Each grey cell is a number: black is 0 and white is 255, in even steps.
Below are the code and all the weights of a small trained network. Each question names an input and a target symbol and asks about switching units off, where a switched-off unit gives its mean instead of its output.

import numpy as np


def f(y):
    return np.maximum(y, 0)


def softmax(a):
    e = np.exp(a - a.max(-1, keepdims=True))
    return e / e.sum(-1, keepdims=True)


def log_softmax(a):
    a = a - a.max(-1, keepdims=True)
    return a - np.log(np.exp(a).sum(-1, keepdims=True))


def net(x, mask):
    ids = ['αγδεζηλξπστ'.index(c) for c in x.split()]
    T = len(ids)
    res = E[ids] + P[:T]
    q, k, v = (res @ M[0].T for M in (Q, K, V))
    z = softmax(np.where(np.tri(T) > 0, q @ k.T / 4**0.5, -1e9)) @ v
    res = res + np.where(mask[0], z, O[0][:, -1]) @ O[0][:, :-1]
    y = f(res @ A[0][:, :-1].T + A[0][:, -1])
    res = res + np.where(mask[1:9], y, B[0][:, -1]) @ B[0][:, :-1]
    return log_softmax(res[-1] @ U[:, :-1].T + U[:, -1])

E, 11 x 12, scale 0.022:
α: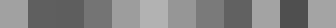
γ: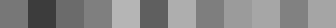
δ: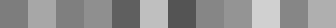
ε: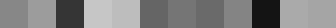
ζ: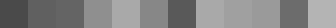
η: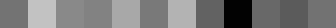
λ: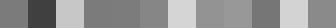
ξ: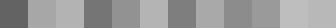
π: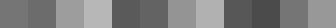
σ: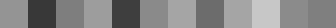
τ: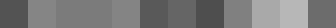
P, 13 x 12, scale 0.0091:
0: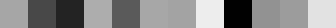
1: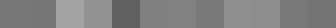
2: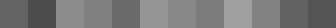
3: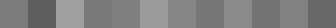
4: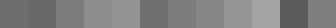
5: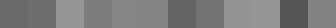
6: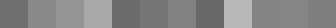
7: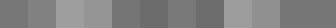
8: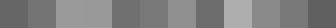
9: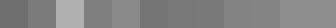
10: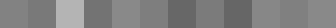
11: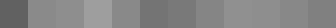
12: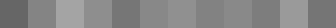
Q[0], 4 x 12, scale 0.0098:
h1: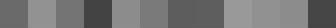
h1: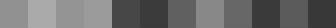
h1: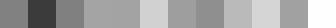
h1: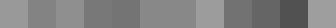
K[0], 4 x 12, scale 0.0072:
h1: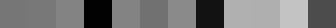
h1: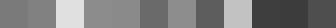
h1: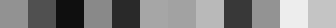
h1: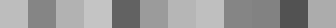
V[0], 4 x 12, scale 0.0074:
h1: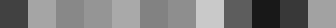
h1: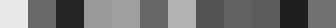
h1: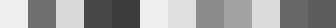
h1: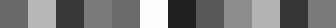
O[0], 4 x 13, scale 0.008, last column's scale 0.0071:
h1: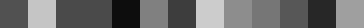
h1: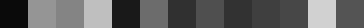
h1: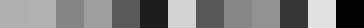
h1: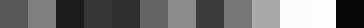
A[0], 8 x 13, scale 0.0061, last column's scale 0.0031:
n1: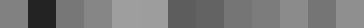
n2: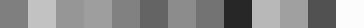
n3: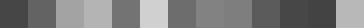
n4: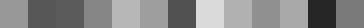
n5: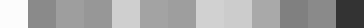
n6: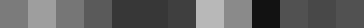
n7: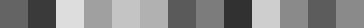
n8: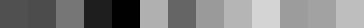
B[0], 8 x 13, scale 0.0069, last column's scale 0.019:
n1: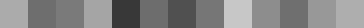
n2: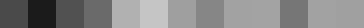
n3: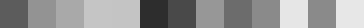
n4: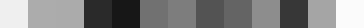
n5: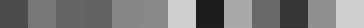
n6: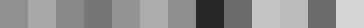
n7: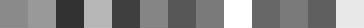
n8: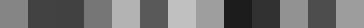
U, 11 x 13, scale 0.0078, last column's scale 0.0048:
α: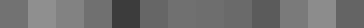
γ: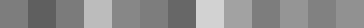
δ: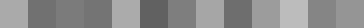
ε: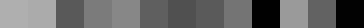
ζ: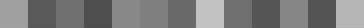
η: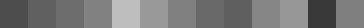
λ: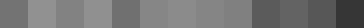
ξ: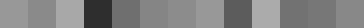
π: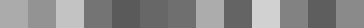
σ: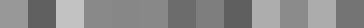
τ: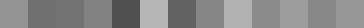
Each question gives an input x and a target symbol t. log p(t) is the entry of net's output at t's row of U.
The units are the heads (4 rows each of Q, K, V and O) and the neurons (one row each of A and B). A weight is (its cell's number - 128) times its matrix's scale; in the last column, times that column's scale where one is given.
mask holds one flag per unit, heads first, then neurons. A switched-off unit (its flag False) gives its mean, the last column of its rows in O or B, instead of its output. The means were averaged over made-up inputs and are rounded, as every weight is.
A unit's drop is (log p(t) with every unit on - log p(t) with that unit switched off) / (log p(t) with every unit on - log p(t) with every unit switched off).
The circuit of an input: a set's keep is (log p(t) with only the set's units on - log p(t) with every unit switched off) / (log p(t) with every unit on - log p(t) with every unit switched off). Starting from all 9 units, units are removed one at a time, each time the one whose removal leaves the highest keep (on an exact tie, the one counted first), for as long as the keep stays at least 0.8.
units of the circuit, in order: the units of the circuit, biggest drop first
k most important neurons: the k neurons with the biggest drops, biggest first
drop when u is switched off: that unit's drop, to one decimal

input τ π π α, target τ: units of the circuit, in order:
[h1 n7 n1]
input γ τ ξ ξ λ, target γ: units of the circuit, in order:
[h1 n4 n6]
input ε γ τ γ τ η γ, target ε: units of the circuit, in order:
[h1 n8 n4 n3]
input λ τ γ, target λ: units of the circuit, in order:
[h1 n5]
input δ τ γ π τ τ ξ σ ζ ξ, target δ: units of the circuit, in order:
[h1 n8]
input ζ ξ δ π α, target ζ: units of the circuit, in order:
[h1 n8 n6]
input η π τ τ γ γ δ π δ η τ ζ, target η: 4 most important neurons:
[n4 n6 n8 n7]
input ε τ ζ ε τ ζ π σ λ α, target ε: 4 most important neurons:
[n8 n3 n4 n7]
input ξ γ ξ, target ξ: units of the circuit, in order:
[h1 n7 n5]
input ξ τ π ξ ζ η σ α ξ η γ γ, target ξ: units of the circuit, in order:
[h1 n7 n3]
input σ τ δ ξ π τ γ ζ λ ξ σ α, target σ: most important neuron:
[n7]
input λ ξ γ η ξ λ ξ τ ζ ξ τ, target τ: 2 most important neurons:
[n7 n3]
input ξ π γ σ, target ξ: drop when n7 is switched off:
0.2
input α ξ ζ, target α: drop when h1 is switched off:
0.8
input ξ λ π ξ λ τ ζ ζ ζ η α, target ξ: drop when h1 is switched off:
1.5
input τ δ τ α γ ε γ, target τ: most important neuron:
[n3]
